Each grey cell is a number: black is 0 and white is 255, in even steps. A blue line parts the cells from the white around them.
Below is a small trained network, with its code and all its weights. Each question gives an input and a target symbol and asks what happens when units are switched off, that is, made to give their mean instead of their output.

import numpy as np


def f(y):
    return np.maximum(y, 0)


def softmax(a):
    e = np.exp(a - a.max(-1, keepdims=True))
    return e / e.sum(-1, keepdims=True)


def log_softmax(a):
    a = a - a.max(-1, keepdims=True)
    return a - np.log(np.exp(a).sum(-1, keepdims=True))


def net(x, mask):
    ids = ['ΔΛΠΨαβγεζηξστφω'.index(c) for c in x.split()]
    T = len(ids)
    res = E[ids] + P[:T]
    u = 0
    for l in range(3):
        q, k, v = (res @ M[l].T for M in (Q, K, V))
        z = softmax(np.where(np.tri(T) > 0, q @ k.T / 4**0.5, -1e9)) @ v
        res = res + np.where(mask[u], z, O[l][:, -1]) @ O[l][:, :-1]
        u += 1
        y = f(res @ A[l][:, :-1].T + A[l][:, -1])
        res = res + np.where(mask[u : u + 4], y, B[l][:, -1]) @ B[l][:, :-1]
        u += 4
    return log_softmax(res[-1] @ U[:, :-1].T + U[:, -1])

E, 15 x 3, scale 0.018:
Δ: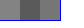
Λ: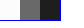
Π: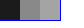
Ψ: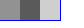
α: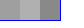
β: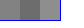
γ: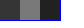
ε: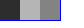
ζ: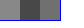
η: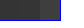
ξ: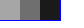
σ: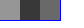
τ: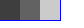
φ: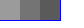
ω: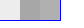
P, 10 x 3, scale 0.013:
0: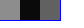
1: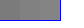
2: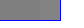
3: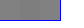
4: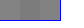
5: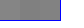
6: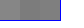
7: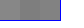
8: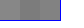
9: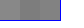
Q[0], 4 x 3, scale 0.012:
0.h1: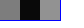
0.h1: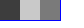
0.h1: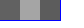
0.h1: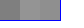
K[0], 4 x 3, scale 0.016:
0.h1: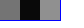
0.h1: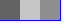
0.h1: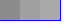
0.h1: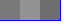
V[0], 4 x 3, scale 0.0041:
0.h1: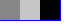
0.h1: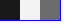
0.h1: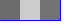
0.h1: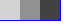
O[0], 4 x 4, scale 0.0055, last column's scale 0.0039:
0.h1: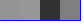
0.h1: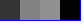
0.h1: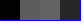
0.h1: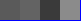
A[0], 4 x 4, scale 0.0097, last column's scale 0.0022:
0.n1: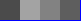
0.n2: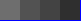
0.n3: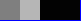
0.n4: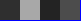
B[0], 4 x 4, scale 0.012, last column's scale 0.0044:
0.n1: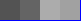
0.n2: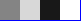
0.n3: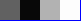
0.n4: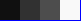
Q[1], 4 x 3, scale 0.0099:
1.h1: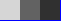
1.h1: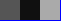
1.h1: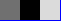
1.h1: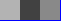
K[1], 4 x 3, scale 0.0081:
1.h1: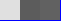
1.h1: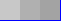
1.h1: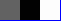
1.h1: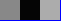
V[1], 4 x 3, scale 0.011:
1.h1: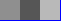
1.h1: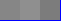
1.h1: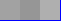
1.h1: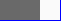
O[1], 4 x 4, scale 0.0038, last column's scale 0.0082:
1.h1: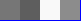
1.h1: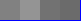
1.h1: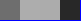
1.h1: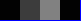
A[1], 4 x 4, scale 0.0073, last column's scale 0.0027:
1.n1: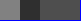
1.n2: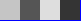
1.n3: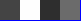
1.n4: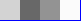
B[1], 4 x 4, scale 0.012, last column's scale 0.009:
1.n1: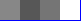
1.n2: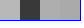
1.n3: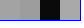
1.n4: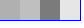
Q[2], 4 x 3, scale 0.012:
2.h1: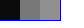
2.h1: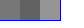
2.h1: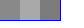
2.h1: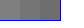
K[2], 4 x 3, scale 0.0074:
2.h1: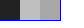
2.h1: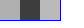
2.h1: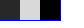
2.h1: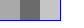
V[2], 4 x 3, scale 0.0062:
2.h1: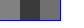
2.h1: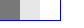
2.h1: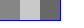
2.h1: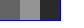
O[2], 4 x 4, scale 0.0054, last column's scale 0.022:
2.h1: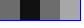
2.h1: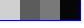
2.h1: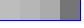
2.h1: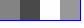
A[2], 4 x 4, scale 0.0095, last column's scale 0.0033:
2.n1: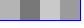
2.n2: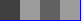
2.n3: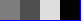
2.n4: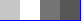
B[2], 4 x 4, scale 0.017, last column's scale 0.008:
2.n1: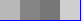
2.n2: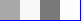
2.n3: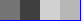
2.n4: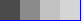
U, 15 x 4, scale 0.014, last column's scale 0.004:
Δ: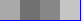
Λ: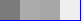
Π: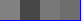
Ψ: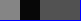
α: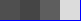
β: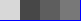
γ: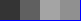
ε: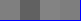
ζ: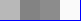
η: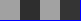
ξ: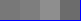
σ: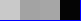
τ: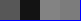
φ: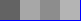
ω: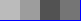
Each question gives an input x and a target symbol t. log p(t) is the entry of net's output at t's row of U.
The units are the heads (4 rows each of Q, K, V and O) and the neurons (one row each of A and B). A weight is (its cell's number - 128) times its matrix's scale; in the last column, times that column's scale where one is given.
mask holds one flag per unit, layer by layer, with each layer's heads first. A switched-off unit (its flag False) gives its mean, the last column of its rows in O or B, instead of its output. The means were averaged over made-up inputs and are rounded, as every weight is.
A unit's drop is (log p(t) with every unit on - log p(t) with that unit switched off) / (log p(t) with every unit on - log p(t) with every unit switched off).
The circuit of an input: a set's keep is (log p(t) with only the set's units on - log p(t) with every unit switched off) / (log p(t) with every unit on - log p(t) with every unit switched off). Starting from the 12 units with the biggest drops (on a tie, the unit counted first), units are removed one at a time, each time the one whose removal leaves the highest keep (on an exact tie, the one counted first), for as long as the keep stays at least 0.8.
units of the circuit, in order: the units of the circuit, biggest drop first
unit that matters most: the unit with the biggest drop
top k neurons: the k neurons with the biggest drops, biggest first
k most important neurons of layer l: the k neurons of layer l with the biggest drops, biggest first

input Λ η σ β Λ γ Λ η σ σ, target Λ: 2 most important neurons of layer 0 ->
[0.n2 0.n4]
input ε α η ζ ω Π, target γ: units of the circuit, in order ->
[0.n2 1.h1]
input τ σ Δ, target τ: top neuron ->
[0.n2]
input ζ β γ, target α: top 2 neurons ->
[0.n3 1.n1]
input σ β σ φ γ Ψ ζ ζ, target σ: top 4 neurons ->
[0.n3 0.n4 1.n4 0.n2]
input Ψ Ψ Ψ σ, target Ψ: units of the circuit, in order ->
[2.h1 2.n2]
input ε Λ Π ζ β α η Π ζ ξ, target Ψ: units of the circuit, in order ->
[0.n3 2.n2]
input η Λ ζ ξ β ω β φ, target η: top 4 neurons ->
[0.n2 0.n4 1.n3 2.n2]
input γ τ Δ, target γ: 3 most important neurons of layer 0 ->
[0.n3 0.n4 0.n2]
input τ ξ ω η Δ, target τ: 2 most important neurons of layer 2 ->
[2.n2 2.n1]
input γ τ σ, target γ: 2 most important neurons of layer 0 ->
[0.n3 0.n2]
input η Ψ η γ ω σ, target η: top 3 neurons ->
[0.n3 0.n4 0.n2]
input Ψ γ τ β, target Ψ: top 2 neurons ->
[0.n2 2.n2]
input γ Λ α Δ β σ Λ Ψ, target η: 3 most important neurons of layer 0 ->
[0.n2 0.n4 0.n3]
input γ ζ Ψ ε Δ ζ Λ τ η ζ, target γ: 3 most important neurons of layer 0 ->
[0.n3 0.n2 0.n4]
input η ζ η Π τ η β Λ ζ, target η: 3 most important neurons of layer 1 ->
[1.n3 1.n1 1.n4]
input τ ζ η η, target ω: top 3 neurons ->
[0.n3 2.n2 0.n2]
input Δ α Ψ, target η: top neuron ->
[0.n2]
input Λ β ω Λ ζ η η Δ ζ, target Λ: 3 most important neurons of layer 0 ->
[0.n2 0.n4 0.n3]
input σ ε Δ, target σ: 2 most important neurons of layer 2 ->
[2.n1 2.n4]
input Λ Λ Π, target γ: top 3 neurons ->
[0.n2 0.n1 2.n3]
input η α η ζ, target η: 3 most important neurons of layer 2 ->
[2.n3 2.n2 2.n1]
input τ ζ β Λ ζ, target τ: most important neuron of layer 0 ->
[0.n2]
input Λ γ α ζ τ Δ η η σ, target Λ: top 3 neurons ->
[0.n2 2.n4 1.n4]
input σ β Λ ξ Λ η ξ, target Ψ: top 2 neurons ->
[0.n3 2.n2]
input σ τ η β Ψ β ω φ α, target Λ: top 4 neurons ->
[0.n3 2.n4 0.n4 1.n1]
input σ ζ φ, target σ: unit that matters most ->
0.n4
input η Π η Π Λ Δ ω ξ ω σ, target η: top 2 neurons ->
[0.n2 1.n3]
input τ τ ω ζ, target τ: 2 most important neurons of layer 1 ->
[1.n4 1.n3]
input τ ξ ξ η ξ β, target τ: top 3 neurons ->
[0.n2 2.n2 0.n4]
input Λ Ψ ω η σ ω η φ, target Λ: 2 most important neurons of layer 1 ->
[1.n4 1.n1]
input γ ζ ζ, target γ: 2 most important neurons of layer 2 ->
[2.n3 2.n1]
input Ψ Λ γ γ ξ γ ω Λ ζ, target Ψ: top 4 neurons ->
[0.n2 2.n2 1.n2 2.n4]
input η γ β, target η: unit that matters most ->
0.n2
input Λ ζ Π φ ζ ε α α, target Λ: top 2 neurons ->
[0.n3 0.n4]
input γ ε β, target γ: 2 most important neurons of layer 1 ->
[1.n1 1.n3]
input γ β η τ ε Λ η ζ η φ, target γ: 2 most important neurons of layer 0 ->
[0.n2 0.n4]
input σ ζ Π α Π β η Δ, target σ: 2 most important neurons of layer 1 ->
[1.n4 1.n1]
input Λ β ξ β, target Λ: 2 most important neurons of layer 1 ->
[1.n4 1.n1]
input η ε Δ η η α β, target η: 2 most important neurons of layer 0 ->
[0.n2 0.n4]
